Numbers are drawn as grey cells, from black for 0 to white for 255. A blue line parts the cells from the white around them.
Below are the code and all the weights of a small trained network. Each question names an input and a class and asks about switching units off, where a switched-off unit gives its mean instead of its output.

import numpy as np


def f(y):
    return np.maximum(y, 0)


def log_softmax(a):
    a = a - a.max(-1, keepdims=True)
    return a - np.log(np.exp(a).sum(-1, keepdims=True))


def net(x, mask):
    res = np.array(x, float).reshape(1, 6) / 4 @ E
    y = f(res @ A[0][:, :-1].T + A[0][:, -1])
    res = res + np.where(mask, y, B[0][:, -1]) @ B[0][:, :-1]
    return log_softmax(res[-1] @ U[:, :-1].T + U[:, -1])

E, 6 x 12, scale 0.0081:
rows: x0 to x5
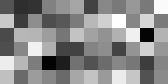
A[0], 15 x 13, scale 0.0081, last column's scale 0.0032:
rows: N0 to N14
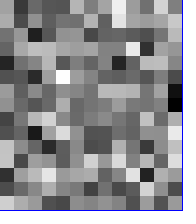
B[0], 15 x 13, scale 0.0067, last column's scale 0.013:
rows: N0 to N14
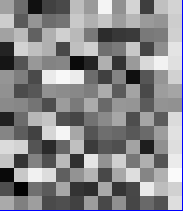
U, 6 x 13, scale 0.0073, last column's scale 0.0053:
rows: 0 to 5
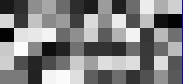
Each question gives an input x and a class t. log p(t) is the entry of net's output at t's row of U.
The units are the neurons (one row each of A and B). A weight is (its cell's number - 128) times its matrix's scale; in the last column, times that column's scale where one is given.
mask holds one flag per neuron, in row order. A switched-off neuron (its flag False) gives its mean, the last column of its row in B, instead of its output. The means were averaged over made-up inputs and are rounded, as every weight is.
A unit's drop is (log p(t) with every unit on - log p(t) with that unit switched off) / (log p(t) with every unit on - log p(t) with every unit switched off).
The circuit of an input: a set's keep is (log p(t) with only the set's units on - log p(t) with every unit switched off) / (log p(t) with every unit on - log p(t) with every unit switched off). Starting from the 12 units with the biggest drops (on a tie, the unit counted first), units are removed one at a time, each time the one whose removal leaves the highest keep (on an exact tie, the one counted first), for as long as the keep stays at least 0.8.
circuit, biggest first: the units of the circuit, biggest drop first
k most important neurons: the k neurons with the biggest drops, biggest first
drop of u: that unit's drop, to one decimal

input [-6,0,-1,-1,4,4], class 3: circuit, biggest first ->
(N10)
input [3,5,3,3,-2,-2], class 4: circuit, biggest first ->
(N0; N12)
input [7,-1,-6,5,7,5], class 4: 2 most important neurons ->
(N0; N1)
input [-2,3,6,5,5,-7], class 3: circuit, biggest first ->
(N12; N8)
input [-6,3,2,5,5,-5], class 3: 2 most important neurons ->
(N11; N1)
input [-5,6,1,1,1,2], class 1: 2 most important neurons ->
(N11; N14)
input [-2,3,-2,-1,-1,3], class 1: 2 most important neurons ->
(N11; N10)
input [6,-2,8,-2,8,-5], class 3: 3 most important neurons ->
(N10; N2; N8)
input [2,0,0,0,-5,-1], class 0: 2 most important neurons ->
(N4; N2)
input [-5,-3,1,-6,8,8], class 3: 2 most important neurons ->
(N10; N14)
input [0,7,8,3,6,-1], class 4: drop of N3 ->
0.0
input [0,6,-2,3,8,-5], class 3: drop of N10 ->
0.1
